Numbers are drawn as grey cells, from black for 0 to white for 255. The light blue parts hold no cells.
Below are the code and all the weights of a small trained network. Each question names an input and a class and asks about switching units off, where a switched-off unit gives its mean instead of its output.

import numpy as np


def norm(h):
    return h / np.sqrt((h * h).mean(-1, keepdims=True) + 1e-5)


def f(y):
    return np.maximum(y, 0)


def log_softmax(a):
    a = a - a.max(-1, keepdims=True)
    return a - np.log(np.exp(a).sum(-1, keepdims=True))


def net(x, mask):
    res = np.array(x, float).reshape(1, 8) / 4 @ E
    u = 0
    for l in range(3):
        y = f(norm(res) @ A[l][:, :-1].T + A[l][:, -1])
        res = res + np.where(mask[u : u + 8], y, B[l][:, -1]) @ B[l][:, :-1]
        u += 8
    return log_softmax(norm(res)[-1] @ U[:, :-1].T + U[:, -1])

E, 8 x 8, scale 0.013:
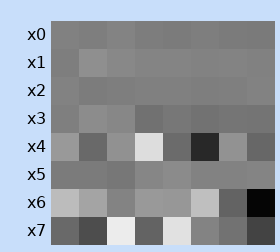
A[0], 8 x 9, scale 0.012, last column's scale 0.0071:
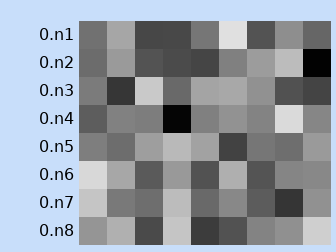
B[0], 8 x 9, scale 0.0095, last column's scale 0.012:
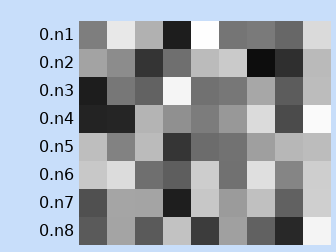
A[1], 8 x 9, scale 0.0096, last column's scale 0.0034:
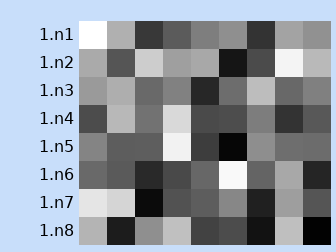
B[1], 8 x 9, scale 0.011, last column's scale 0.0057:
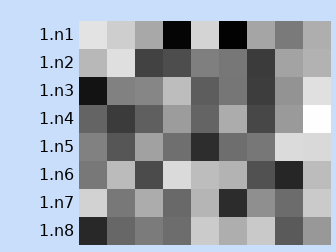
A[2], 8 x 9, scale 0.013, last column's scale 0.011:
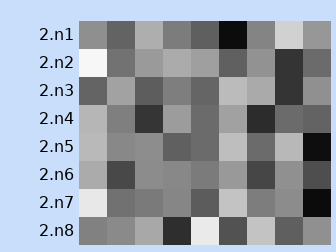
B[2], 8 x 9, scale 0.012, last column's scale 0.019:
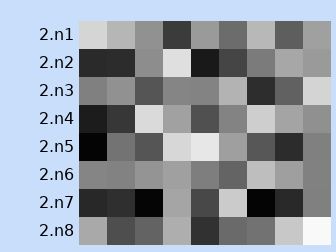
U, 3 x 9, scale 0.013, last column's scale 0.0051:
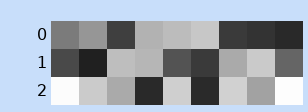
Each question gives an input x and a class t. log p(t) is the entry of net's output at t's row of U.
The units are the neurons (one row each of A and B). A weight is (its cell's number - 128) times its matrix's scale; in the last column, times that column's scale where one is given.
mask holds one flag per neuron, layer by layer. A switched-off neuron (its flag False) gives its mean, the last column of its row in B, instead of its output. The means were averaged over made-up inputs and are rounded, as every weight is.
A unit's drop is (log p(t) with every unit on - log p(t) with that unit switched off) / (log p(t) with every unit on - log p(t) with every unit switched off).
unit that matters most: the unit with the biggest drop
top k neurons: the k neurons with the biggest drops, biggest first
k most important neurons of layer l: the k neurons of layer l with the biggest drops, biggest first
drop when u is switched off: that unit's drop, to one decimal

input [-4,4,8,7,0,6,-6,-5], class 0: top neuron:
(0.n2)
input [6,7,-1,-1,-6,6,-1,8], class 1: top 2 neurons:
(0.n8, 0.n2)
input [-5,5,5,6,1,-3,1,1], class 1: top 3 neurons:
(0.n8, 2.n8, 0.n7)
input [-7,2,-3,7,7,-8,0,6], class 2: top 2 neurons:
(2.n1, 0.n2)
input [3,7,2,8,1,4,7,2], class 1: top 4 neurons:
(0.n8, 2.n8, 2.n2, 0.n2)
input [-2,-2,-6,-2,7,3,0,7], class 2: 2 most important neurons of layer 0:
(0.n2, 0.n1)
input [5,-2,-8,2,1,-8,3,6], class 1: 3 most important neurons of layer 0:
(0.n8, 0.n5, 0.n2)
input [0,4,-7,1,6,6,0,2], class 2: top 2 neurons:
(0.n5, 0.n2)
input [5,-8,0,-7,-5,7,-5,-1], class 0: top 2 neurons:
(0.n2, 1.n6)
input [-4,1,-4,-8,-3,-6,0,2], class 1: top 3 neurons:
(0.n8, 0.n2, 1.n6)
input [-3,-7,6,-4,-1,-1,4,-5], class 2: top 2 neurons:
(0.n6, 0.n4)
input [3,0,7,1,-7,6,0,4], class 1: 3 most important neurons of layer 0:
(0.n8, 0.n2, 0.n4)
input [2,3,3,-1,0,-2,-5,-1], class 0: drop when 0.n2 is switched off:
0.5
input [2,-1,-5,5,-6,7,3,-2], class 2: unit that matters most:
0.n1
